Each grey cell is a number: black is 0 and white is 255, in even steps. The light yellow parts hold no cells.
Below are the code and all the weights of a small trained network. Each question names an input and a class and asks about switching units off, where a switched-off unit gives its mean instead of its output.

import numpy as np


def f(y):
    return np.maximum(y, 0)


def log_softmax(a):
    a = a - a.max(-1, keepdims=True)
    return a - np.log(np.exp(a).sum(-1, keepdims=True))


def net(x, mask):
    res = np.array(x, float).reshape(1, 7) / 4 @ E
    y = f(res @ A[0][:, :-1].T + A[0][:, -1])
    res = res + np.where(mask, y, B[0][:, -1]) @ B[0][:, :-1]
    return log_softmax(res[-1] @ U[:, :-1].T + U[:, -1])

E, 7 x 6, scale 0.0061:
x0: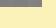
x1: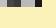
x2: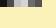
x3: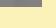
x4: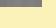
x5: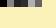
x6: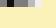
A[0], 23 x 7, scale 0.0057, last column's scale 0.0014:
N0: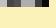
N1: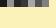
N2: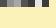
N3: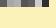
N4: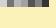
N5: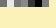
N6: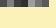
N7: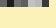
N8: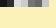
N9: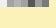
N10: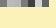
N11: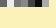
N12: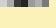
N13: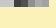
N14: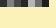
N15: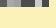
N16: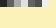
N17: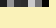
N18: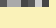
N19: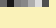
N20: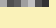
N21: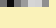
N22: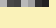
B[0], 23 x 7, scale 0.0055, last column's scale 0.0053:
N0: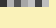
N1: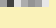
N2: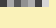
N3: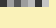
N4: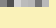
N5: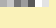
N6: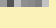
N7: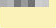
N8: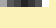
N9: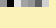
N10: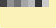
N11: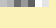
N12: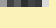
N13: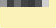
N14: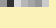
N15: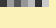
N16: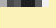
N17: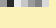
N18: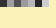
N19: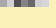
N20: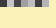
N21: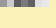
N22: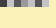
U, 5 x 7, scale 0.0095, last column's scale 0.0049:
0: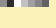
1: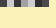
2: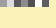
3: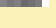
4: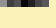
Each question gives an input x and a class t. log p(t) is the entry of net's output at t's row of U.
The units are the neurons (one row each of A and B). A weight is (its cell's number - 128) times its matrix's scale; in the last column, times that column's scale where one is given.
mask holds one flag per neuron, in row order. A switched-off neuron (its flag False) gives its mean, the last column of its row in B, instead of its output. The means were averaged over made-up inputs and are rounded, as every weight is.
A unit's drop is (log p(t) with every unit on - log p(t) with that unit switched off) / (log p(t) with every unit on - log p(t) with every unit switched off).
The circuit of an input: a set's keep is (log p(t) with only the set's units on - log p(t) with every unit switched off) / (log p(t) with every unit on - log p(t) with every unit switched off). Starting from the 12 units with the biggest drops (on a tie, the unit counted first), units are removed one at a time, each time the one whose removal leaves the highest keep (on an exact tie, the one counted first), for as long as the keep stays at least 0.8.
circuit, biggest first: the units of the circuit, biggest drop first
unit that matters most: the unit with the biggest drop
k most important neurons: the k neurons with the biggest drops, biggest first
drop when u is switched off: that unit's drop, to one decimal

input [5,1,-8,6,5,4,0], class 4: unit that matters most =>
N12
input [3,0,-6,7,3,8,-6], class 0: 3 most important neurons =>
(N17 N1 N14)
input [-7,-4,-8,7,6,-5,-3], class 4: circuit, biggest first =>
(N12 N13)
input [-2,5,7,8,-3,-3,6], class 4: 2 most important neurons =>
(N8 N16)
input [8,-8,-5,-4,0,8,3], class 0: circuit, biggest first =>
(N17 N14)
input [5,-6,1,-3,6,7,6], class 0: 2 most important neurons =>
(N17 N14)
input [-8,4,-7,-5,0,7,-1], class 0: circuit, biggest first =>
(N17 N1 N14)
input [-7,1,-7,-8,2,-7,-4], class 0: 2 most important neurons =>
(N9 N4)
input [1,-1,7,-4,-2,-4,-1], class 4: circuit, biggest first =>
(N8 N16)
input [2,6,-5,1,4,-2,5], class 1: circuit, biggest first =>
(N0 N20)
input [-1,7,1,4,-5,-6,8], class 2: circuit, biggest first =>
(N21 N19)
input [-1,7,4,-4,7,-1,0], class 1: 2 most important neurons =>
(N22 N0)
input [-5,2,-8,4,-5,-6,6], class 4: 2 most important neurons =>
(N12 N13)
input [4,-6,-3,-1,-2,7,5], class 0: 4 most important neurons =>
(N17 N14 N1 N6)
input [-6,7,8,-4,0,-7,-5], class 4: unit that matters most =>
N16
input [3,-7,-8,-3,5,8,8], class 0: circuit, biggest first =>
(N17 N14)
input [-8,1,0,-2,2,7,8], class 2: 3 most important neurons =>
(N21 N19 N7)
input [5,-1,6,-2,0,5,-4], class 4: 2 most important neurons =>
(N16 N8)
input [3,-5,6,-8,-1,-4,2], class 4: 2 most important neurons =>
(N8 N16)
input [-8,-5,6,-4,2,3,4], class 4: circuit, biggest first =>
(N8)
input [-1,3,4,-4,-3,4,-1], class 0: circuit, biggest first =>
(N1 N17 N2)
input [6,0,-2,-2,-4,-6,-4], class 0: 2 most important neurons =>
(N9 N4)
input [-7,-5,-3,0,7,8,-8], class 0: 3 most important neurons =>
(N17 N1 N14)
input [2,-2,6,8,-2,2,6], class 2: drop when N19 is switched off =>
0.3
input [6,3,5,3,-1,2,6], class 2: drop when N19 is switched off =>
0.2
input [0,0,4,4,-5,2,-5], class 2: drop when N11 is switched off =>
0.3
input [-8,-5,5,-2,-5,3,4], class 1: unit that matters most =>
N2
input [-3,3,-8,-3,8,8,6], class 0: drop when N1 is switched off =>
0.2
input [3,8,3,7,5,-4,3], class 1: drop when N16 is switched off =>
0.0
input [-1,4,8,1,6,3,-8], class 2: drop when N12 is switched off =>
0.1
